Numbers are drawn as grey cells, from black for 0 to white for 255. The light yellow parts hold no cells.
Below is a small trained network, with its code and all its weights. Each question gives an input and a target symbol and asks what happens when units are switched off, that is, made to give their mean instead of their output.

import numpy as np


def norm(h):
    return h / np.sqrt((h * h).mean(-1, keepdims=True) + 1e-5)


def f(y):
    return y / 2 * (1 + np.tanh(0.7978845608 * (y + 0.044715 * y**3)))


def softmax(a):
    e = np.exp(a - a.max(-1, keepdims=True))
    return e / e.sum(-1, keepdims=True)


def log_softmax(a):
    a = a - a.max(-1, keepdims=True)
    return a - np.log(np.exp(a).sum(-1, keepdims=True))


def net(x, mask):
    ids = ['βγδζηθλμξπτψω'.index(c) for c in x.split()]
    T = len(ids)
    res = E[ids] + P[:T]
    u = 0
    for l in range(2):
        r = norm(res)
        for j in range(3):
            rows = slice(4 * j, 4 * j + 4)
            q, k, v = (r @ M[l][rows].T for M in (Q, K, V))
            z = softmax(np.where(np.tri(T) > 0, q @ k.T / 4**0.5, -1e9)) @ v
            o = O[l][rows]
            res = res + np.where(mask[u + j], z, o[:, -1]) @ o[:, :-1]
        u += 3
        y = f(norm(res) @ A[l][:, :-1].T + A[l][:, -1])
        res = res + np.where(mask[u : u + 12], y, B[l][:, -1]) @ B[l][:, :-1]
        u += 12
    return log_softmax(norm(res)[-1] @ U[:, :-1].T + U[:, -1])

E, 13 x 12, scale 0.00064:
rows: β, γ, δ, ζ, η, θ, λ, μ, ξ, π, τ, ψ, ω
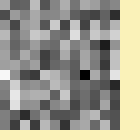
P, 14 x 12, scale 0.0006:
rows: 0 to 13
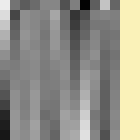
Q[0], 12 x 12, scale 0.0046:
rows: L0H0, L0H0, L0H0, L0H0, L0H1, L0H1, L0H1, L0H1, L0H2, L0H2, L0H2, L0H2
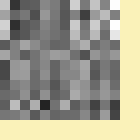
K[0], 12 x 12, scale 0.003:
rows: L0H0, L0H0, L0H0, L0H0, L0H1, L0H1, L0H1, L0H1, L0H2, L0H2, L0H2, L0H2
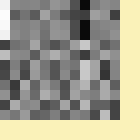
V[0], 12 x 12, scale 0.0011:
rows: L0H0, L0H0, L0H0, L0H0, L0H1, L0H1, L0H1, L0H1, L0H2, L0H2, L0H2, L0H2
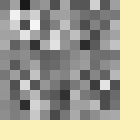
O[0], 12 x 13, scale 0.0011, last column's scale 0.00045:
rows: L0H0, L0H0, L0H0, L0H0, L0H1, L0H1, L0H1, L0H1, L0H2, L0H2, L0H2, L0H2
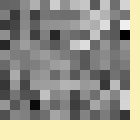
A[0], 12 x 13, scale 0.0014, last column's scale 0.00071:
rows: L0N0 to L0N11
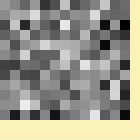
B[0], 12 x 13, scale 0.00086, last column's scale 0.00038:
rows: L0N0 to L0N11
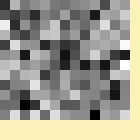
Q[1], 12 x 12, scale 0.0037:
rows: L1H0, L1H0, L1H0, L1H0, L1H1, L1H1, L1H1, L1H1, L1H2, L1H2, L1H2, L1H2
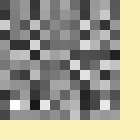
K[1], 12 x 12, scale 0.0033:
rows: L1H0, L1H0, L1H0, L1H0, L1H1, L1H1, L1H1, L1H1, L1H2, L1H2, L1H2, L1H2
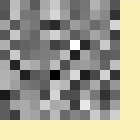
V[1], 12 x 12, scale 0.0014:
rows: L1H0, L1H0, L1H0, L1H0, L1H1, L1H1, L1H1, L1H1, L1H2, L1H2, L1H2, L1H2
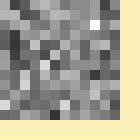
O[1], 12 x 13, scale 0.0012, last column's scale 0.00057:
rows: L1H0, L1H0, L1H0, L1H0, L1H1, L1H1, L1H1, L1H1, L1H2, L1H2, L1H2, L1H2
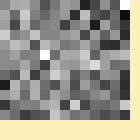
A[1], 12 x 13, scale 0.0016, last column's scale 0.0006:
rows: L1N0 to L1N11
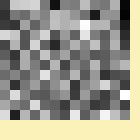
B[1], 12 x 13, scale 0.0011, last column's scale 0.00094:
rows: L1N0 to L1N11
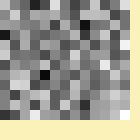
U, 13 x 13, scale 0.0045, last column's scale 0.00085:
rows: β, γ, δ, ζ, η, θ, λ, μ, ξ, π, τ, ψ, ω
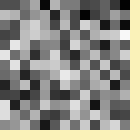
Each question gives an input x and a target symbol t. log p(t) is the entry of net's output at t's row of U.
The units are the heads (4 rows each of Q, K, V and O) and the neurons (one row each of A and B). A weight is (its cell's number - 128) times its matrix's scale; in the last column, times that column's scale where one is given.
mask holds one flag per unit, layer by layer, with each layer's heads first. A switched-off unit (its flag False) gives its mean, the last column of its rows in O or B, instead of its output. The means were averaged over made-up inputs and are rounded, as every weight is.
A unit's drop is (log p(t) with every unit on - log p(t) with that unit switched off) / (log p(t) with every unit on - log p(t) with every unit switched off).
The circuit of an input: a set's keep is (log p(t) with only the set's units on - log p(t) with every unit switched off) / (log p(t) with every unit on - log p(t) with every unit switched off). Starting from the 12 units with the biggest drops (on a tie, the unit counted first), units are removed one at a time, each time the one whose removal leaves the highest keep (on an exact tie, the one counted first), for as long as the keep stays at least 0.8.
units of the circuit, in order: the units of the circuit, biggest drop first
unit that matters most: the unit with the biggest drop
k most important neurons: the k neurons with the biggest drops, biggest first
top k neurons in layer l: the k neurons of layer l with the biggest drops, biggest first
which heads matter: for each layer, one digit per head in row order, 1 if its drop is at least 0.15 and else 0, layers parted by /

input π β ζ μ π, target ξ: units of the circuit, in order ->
[L0H0]
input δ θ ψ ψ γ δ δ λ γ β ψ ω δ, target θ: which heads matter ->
000 / 001
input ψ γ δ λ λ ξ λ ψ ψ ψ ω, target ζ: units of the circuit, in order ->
[L1N11, L0H1]
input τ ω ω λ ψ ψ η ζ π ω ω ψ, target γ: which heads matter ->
000 / 010
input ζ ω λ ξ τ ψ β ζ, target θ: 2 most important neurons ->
[L0N2, L1N0]
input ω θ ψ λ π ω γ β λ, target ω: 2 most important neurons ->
[L1N8, L1N11]
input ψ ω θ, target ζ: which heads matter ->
000 / 001
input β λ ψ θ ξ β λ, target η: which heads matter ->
000 / 011
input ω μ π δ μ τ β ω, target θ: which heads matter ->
001 / 001
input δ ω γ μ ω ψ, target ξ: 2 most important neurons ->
[L1N3, L0N2]
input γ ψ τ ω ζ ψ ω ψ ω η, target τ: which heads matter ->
000 / 010
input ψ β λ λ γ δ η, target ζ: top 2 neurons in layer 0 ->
[L0N2, L0N3]
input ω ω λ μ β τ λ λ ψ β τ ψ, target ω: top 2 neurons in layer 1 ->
[L1N8, L1N11]
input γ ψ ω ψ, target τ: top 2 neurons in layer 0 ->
[L0N6, L0N4]
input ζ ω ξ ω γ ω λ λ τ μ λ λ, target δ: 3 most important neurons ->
[L1N9, L1N11, L0N9]
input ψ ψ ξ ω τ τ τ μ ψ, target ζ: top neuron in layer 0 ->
[L0N2]
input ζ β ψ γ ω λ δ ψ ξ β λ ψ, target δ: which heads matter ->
010 / 011
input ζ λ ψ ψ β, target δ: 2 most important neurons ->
[L1N9, L0N6]
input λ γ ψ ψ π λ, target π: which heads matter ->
000 / 100
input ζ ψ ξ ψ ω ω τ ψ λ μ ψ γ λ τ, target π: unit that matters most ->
L0N11
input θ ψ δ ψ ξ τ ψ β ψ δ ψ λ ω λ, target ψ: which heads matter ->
011 / 010
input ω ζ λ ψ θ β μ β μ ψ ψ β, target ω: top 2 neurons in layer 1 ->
[L1N8, L1N11]
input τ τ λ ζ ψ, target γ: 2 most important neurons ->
[L1N10, L0N11]
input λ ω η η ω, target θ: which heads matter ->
101 / 001
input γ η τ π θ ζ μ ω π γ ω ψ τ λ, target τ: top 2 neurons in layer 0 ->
[L0N2, L0N6]
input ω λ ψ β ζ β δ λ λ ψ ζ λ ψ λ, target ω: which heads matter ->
111 / 011
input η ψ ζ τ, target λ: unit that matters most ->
L0H2
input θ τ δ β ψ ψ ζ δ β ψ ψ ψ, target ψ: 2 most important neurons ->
[L0N5, L1N11]
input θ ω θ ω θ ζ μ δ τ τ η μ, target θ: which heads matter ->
010 / 001
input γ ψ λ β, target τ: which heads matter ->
000 / 010
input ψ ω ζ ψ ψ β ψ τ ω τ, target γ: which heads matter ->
100 / 000
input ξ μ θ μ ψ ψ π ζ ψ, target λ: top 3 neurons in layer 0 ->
[L0N11, L0N4, L0N2]
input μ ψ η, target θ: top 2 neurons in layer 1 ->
[L1N0, L1N4]
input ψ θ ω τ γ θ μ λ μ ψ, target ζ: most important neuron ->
[L0N2]
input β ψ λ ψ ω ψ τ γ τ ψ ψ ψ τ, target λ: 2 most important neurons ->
[L1N1, L1N11]
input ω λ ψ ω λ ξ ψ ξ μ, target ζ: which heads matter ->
000 / 000
